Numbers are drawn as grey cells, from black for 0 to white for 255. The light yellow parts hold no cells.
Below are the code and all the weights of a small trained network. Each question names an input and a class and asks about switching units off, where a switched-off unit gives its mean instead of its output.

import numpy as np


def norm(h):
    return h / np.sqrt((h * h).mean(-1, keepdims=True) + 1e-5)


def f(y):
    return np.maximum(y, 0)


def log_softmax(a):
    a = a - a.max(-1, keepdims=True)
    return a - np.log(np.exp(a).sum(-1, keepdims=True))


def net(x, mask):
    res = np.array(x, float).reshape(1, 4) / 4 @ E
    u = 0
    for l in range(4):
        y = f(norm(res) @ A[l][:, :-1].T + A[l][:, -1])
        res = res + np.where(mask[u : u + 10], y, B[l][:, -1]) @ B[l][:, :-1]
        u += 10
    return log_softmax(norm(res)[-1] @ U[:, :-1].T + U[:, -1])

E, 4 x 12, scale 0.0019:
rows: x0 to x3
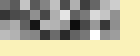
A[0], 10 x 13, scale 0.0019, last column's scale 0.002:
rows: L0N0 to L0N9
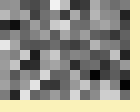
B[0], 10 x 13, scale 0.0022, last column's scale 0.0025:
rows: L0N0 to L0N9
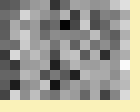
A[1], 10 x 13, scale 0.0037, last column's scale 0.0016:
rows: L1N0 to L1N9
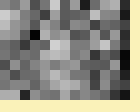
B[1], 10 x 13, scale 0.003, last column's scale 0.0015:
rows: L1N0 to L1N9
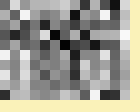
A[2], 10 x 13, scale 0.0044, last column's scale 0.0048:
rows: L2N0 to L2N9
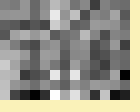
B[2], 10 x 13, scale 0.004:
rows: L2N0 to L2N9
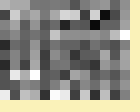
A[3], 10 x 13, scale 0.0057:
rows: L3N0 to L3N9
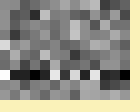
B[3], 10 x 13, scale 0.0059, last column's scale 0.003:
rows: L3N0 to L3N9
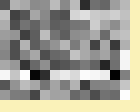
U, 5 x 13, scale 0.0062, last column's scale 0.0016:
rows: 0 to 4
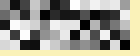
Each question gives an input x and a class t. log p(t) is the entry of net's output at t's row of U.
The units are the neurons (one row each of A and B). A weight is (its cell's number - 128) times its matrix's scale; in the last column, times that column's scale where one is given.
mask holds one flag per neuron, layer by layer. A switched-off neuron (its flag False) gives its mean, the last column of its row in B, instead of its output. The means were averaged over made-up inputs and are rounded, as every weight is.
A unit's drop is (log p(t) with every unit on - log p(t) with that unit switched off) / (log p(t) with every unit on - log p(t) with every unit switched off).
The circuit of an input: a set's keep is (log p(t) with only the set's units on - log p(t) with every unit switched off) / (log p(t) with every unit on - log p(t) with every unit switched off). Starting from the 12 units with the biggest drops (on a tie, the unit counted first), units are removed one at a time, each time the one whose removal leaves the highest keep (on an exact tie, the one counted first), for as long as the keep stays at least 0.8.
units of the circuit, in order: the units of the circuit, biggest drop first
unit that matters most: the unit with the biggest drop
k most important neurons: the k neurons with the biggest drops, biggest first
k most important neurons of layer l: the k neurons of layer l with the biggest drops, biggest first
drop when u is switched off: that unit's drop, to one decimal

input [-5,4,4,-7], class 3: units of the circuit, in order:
[L1N5]
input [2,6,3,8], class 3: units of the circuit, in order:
[L1N1, L3N4]
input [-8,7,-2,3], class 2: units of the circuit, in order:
[L3N8, L3N0]
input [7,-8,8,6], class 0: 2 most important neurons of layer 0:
[L0N2, L0N6]
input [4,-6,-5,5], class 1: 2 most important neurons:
[L0N6, L1N3]
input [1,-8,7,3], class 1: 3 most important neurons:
[L2N6, L1N2, L2N5]
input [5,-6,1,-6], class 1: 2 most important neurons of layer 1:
[L1N2, L1N1]
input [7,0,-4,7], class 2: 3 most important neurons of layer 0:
[L0N9, L0N7, L0N2]
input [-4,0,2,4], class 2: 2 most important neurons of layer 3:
[L3N0, L3N8]
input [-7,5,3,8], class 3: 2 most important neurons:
[L1N1, L3N4]
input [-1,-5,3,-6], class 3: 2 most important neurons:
[L1N5, L0N2]
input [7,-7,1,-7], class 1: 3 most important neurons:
[L2N5, L1N2, L2N6]
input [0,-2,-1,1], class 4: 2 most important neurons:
[L0N8, L1N4]
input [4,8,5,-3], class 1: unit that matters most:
L2N2
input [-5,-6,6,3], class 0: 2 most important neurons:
[L1N3, L0N2]
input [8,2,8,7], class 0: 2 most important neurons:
[L1N3, L3N1]
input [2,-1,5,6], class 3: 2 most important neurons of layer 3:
[L3N9, L3N4]
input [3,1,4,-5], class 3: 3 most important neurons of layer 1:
[L1N6, L1N5, L1N7]
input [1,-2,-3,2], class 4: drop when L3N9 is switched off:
0.2
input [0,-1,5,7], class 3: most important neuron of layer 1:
[L1N1]
